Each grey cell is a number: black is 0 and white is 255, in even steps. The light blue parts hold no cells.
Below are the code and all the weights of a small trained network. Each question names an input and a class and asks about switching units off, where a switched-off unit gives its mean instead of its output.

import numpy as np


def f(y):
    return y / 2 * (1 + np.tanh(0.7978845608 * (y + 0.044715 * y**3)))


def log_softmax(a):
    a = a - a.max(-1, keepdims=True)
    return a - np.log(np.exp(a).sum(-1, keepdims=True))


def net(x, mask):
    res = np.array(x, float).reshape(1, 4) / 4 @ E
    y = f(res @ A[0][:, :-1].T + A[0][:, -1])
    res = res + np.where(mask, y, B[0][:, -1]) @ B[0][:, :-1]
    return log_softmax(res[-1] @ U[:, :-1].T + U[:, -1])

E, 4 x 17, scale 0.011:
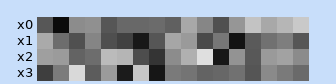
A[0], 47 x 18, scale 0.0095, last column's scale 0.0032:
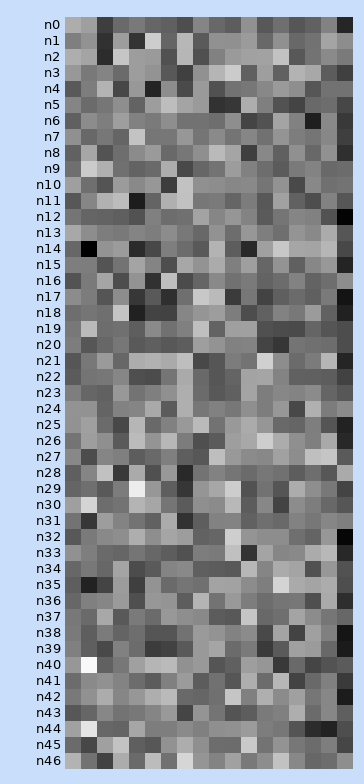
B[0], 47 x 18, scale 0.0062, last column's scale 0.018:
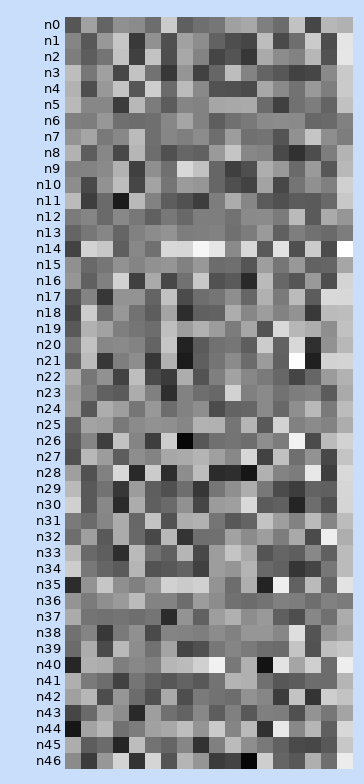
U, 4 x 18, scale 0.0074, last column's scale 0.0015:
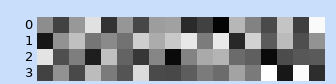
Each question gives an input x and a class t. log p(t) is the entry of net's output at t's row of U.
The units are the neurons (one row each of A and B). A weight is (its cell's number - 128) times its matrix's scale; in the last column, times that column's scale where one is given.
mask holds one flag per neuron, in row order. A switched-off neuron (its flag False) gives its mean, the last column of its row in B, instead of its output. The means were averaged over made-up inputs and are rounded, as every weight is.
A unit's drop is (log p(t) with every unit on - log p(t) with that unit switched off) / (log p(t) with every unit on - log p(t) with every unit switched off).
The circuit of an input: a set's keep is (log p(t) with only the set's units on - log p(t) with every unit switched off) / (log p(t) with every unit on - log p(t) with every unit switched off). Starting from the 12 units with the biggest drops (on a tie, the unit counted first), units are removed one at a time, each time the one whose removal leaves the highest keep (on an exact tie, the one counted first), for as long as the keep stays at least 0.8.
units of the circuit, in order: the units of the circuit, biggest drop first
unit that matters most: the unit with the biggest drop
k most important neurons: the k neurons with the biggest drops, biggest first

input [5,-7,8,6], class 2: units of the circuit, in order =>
n29
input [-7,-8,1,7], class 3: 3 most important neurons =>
n26; n21; n42
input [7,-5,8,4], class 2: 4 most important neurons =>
n29; n3; n33; n40
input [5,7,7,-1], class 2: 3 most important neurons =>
n29; n33; n3
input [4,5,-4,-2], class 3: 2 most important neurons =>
n17; n40
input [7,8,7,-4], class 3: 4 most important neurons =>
n39; n17; n18; n20
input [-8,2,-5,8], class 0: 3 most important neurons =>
n28; n16; n4
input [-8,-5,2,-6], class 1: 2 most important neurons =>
n40; n44
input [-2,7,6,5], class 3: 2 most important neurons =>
n39; n20
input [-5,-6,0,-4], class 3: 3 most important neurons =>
n14; n21; n26
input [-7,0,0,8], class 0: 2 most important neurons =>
n28; n16
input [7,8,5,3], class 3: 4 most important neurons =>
n39; n20; n17; n18
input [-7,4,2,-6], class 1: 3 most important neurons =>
n40; n44; n19
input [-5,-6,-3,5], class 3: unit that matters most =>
n26
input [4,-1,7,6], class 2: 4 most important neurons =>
n29; n33; n3; n46
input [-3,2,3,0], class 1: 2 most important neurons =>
n11; n45
